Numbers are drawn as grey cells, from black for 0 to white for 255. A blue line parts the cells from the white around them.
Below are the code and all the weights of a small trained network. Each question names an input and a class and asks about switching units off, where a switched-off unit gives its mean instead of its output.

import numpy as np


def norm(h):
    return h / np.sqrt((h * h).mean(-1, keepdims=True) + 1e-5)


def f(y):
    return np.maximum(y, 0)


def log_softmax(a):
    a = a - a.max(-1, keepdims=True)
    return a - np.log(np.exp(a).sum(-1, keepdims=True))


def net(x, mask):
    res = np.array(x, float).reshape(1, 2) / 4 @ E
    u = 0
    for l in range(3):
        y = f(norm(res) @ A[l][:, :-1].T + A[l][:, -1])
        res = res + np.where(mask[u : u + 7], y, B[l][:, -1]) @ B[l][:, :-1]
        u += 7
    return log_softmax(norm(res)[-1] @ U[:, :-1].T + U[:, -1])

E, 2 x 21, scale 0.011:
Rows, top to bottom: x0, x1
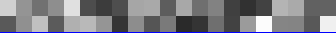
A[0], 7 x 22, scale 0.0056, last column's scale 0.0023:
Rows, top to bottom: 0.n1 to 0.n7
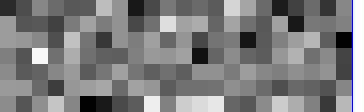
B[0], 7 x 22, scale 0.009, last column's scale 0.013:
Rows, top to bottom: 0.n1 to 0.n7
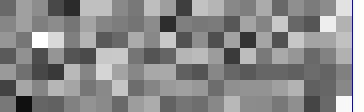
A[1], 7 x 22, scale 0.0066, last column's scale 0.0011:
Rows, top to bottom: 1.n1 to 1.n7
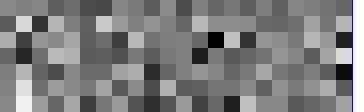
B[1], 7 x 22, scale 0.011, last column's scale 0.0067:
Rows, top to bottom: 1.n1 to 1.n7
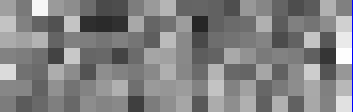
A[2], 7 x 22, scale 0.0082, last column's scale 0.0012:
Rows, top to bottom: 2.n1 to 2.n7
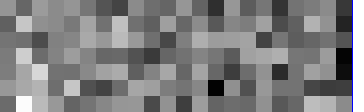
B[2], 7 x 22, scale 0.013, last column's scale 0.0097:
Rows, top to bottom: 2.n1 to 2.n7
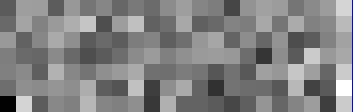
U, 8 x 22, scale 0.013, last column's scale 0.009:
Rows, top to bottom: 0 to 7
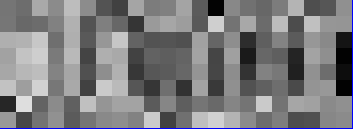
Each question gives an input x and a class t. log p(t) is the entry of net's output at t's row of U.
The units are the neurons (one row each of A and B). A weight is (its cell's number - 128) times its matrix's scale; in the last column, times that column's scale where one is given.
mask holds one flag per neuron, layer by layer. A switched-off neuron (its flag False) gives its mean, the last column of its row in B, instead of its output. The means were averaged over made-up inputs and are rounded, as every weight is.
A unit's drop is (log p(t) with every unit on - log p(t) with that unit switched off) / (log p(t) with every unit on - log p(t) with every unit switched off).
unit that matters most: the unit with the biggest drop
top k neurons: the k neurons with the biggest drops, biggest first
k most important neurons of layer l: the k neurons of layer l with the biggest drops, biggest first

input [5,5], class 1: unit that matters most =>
0.n7
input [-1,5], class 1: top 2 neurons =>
[0.n1 0.n7]
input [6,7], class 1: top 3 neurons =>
[0.n7 0.n4 1.n7]
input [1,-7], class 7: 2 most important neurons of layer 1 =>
[1.n2 1.n4]
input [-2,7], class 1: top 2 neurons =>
[0.n1 0.n3]
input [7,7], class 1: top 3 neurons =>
[0.n7 0.n4 1.n7]
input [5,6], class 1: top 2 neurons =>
[0.n7 0.n4]
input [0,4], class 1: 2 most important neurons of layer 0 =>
[0.n7 0.n1]
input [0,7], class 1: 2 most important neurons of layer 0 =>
[0.n1 0.n7]
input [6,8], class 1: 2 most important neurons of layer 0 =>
[0.n7 0.n4]
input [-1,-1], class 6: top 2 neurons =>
[0.n7 0.n1]
